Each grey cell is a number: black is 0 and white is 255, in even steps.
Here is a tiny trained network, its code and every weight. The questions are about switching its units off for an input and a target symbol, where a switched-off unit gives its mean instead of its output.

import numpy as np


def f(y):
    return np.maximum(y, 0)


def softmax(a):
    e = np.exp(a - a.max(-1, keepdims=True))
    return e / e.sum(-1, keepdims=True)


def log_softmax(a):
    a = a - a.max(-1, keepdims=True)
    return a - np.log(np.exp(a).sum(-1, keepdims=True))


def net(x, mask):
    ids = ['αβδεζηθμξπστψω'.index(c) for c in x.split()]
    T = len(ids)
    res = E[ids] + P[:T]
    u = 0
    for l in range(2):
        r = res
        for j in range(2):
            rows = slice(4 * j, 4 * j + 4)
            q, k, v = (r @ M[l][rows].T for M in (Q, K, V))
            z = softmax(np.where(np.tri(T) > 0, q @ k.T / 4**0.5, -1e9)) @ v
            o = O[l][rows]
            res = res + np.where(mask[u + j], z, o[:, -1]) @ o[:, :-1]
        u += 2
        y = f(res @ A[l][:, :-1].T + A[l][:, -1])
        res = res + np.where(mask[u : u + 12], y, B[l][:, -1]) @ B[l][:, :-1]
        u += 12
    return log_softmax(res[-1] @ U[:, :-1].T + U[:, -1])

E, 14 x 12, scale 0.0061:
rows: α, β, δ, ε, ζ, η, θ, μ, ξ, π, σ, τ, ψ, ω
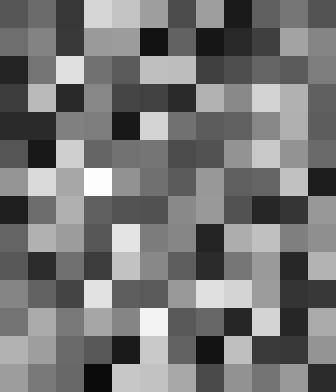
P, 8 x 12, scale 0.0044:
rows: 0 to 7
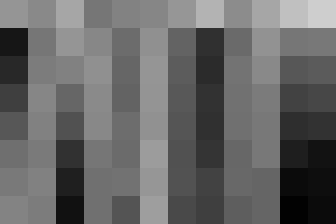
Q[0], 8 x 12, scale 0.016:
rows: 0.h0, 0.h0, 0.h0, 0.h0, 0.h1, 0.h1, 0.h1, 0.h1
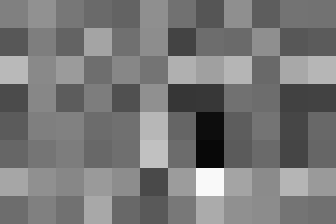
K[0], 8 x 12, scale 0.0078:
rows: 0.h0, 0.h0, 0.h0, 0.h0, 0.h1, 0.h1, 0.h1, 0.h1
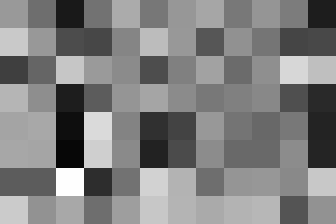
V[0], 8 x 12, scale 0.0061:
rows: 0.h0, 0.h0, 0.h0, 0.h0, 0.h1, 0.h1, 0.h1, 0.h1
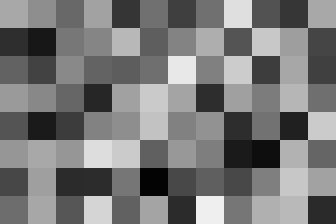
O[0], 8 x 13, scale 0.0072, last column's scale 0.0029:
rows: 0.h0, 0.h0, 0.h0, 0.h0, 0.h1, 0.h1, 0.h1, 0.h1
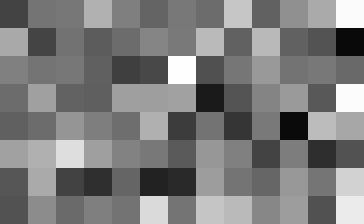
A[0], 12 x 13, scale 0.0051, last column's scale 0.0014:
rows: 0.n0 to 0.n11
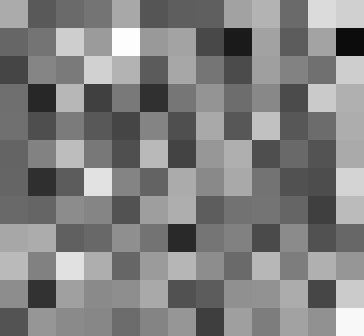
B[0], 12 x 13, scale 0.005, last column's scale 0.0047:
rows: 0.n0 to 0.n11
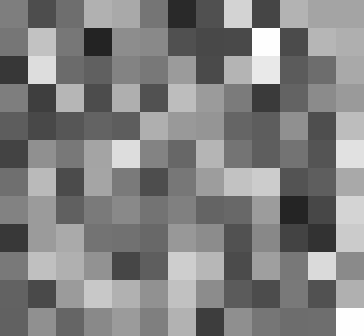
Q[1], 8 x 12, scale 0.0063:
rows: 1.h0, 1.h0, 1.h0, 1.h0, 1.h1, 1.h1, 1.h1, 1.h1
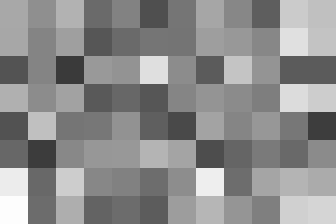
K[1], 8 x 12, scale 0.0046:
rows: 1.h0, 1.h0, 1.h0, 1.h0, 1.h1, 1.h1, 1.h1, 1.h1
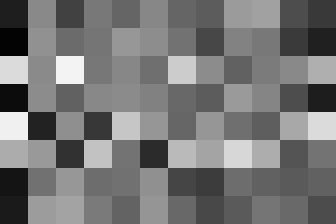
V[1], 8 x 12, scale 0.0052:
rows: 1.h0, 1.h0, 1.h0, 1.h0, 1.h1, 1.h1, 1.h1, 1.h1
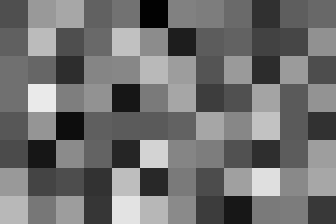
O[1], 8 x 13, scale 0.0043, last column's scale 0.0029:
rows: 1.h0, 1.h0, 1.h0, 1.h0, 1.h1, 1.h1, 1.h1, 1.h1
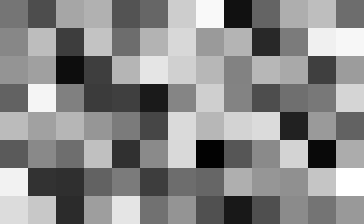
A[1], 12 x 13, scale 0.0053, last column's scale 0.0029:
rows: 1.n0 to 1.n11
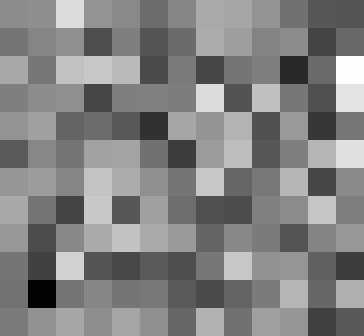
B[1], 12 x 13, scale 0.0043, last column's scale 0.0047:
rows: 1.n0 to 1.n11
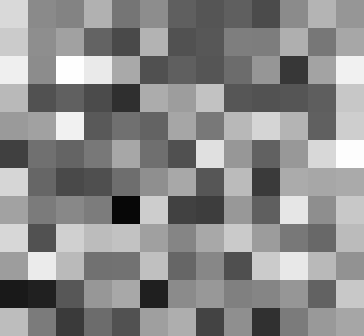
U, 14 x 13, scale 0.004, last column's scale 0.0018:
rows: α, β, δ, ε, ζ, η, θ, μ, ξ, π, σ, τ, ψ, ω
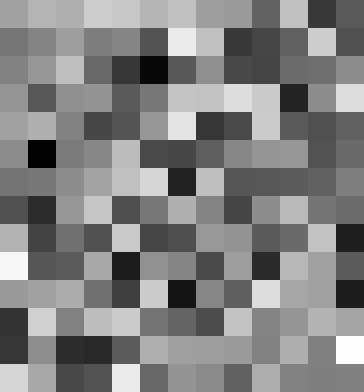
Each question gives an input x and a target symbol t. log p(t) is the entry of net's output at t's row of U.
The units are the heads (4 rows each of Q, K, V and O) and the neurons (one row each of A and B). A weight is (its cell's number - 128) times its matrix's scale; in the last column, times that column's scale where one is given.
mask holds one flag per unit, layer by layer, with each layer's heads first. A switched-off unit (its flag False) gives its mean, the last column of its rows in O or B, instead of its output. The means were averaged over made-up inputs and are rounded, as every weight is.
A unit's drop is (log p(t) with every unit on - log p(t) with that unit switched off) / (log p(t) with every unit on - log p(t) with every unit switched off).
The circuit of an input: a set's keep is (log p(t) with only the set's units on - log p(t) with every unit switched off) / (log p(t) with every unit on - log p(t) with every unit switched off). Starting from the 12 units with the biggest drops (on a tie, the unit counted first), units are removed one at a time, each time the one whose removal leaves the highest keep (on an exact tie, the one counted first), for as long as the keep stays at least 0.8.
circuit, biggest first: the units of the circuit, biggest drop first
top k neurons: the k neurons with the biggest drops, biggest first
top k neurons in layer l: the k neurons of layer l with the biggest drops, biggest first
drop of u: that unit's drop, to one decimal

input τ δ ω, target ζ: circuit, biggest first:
(0.h0; 0.h1; 1.h1)
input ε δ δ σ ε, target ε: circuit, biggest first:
(1.h1; 0.h0)
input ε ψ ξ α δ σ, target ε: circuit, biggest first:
(1.h1; 0.h1; 0.h0)
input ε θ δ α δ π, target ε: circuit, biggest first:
(1.h1; 0.h1)
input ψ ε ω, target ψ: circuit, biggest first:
(0.h1; 1.h0; 1.n2)
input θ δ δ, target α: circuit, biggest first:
(0.h1)
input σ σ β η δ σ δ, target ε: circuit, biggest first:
(1.h1; 0.h0)
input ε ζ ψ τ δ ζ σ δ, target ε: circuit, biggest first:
(1.h1; 0.h1; 0.h0)
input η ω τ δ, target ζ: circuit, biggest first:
(0.h0; 0.n1; 0.h1)
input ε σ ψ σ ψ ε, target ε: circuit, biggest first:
(1.h1; 0.h1)
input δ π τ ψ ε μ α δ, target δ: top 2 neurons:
(0.n9; 0.n1)
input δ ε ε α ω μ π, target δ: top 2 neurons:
(0.n9; 0.n1)
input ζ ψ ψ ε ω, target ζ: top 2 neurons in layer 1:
(1.n5; 1.n4)
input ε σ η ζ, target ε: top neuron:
(0.n6)
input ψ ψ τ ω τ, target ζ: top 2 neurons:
(0.n1; 1.n5)
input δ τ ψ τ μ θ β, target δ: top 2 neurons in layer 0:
(0.n9; 0.n8)
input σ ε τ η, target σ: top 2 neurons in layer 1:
(1.n9; 1.n1)
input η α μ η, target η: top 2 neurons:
(1.n10; 0.n3)
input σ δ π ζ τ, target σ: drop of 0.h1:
0.3
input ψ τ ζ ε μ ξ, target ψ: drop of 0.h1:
0.6
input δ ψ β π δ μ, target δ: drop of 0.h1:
0.7
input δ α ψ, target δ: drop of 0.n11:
0.0
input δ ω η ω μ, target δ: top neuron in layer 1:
(1.n2)
